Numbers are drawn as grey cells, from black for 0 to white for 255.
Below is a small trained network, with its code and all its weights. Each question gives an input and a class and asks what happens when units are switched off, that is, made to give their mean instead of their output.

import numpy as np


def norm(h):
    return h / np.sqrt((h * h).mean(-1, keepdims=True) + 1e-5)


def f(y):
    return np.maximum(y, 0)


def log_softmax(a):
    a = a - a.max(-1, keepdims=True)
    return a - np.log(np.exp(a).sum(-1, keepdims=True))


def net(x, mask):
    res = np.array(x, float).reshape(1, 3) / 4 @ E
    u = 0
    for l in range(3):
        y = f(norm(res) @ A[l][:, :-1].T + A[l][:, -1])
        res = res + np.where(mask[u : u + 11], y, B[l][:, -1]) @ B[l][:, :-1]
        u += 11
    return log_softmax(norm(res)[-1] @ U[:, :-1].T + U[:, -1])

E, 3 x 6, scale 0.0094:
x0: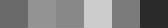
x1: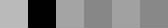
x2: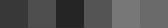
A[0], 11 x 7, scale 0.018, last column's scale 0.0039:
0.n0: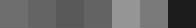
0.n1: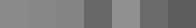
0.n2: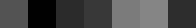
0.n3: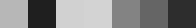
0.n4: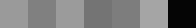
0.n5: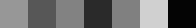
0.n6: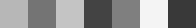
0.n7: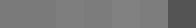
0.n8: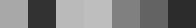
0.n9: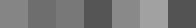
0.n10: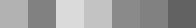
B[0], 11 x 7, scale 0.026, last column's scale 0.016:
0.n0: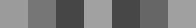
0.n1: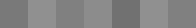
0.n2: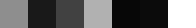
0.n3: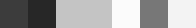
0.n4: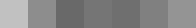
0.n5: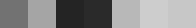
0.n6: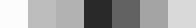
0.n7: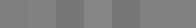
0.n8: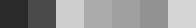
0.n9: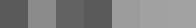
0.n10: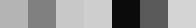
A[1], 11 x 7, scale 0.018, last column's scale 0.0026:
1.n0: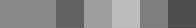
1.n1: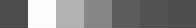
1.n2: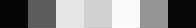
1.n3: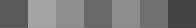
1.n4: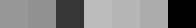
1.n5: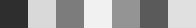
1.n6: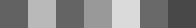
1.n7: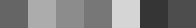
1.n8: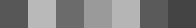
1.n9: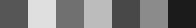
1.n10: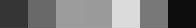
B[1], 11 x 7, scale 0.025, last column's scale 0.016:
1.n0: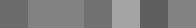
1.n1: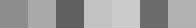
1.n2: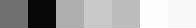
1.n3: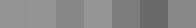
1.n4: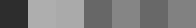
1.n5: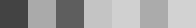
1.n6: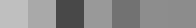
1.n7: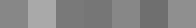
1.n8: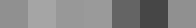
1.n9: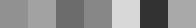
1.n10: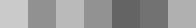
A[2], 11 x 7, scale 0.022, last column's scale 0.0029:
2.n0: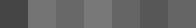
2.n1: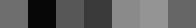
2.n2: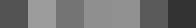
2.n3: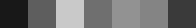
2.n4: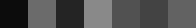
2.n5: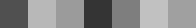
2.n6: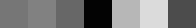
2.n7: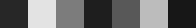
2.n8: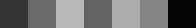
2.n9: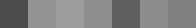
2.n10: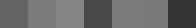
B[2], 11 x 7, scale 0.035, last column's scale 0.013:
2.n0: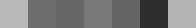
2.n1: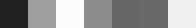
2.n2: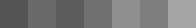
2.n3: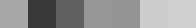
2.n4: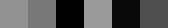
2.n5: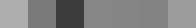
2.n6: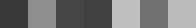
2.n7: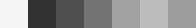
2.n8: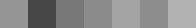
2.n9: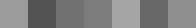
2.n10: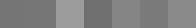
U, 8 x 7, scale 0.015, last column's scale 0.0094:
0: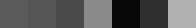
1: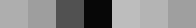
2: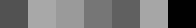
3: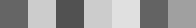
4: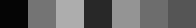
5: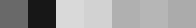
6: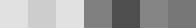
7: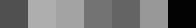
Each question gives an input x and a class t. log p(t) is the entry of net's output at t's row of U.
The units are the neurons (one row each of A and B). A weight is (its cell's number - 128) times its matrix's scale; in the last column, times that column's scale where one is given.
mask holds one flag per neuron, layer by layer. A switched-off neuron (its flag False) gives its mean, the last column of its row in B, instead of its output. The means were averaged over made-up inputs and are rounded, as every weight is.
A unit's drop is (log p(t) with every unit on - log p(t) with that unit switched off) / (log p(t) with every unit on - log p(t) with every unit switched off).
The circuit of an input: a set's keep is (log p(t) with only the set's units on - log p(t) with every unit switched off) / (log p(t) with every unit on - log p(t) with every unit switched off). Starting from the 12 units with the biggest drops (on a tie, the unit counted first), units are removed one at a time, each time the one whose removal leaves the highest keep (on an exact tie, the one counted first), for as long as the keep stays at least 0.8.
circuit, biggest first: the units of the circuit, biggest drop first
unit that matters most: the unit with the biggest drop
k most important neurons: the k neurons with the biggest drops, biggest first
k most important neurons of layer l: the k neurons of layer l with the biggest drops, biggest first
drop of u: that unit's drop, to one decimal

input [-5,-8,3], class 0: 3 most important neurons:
[0.n3, 0.n8, 0.n6]
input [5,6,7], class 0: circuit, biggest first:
[0.n2]
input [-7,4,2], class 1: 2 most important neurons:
[0.n6, 0.n5]
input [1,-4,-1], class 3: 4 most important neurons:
[0.n2, 0.n3, 0.n8, 0.n5]
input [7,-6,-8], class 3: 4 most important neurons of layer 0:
[0.n2, 0.n3, 0.n6, 0.n8]
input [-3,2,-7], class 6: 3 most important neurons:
[0.n6, 0.n10, 1.n2]
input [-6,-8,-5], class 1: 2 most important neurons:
[0.n2, 0.n10]
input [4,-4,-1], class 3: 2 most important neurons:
[0.n2, 0.n3]
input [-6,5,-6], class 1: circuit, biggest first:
[0.n6, 0.n5]
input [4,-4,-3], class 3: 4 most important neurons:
[0.n2, 0.n3, 0.n8, 0.n6]
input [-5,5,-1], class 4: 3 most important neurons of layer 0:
[0.n6, 0.n5, 0.n3]
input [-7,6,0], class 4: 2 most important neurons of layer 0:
[0.n2, 0.n5]
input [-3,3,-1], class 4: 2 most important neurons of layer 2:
[2.n1, 2.n6]
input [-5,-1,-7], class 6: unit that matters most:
0.n10
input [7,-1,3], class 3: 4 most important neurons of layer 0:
[0.n2, 0.n3, 0.n8, 0.n5]
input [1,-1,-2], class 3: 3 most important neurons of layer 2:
[2.n4, 2.n1, 2.n3]
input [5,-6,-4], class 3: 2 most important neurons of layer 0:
[0.n2, 0.n3]
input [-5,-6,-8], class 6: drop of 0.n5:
0.2
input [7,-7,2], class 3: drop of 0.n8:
0.5
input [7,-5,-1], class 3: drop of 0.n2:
1.4
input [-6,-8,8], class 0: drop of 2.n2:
0.0
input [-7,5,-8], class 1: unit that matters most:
0.n6
